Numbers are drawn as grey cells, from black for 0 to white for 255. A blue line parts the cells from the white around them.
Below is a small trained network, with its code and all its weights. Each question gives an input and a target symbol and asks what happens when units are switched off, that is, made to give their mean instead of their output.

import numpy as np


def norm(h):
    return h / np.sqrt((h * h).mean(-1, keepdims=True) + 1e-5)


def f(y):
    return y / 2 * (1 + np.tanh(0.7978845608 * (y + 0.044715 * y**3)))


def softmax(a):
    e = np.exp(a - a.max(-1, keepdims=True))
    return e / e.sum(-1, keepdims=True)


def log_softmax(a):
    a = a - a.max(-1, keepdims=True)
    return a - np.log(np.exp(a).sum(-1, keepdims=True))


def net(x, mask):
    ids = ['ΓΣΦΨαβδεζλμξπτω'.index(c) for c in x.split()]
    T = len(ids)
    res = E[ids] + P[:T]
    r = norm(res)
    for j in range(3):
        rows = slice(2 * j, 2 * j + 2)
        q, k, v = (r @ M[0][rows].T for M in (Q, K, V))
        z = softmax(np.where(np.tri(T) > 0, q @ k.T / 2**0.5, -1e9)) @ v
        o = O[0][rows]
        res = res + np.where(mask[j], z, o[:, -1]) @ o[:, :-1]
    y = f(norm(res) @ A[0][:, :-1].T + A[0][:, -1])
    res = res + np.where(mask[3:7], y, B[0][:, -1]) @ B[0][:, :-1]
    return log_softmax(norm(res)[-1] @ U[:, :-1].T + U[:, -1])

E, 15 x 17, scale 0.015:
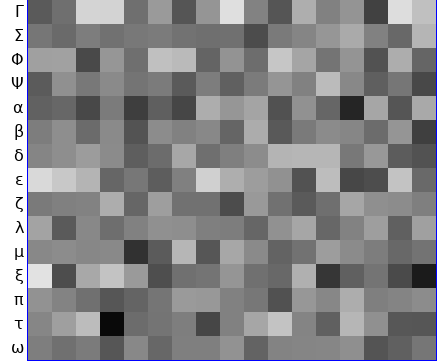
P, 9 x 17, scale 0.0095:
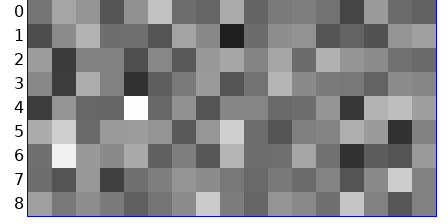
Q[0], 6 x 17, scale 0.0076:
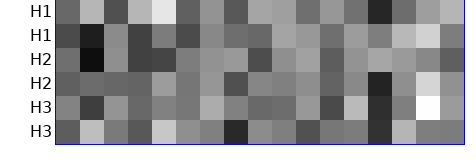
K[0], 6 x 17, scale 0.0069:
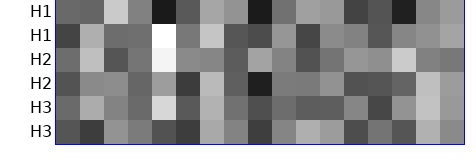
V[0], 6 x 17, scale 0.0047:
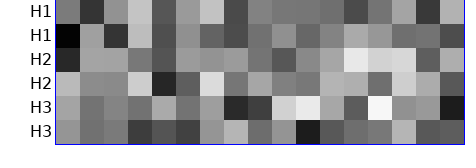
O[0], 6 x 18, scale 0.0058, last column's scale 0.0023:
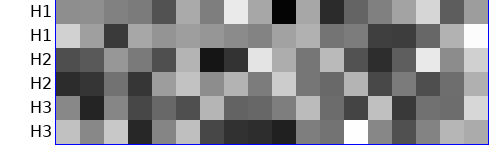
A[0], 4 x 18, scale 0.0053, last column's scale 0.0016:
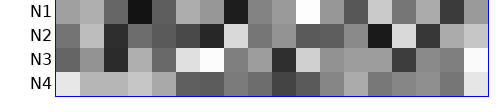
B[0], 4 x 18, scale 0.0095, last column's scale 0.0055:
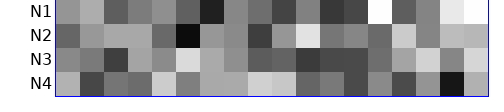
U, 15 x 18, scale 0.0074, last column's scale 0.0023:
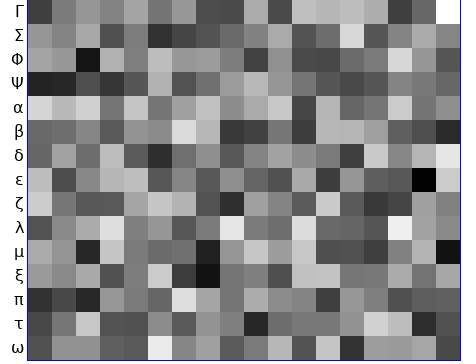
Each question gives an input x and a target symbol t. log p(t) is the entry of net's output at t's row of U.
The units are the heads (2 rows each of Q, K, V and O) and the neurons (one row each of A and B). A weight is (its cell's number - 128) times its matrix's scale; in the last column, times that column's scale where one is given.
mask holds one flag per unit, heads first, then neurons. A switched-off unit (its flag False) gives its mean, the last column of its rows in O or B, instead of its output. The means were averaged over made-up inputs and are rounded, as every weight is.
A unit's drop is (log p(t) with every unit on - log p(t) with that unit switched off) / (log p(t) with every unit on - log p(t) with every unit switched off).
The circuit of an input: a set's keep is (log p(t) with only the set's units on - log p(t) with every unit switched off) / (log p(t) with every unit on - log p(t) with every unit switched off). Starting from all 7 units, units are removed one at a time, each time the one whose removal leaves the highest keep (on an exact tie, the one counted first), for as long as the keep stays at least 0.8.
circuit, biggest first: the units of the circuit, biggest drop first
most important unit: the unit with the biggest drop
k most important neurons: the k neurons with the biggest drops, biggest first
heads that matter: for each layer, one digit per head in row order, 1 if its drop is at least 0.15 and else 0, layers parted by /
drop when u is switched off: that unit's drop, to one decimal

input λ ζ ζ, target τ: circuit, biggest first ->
H1
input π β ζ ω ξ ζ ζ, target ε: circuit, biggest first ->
N4; H2
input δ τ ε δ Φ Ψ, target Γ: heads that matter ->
100
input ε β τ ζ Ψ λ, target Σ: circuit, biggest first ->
H3; N1
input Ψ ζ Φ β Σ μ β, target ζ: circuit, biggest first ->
H3; H2
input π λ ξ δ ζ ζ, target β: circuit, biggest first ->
H2; H1
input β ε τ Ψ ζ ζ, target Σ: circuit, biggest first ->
H3; H1
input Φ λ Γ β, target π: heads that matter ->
001
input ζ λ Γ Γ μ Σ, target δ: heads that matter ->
001
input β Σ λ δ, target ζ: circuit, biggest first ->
H1; H3
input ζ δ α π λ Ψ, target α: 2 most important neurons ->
N4; N2
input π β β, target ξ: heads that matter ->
001
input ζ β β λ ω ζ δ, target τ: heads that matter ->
100
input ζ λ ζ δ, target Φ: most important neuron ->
N3
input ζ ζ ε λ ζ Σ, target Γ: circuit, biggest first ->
H1; N1
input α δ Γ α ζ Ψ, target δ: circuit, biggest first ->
N2; H3
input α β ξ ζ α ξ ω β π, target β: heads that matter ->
010
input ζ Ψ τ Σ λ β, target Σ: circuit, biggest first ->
H3; N1
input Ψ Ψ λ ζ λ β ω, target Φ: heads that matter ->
100
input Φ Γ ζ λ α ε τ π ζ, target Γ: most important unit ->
H1
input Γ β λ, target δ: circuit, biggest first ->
H3; N2
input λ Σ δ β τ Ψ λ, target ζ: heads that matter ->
011
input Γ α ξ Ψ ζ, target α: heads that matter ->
001
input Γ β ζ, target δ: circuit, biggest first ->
H3; N2
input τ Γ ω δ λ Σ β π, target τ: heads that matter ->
100
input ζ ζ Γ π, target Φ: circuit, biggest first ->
H1; N3
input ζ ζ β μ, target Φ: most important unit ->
H1
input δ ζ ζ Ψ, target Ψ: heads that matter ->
010
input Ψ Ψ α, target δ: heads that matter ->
000
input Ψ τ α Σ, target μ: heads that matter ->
100
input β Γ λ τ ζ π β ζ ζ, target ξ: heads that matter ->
011
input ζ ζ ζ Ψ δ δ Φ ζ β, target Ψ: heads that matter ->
010
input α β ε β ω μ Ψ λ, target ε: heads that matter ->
010
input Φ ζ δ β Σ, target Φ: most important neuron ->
N3
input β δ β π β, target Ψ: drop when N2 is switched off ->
0.0
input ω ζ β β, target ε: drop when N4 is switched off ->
0.3
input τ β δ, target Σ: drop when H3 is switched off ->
0.1
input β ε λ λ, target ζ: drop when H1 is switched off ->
0.2
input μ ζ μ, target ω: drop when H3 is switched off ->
0.2
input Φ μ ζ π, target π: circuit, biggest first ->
H3
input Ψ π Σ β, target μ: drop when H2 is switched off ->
0.1
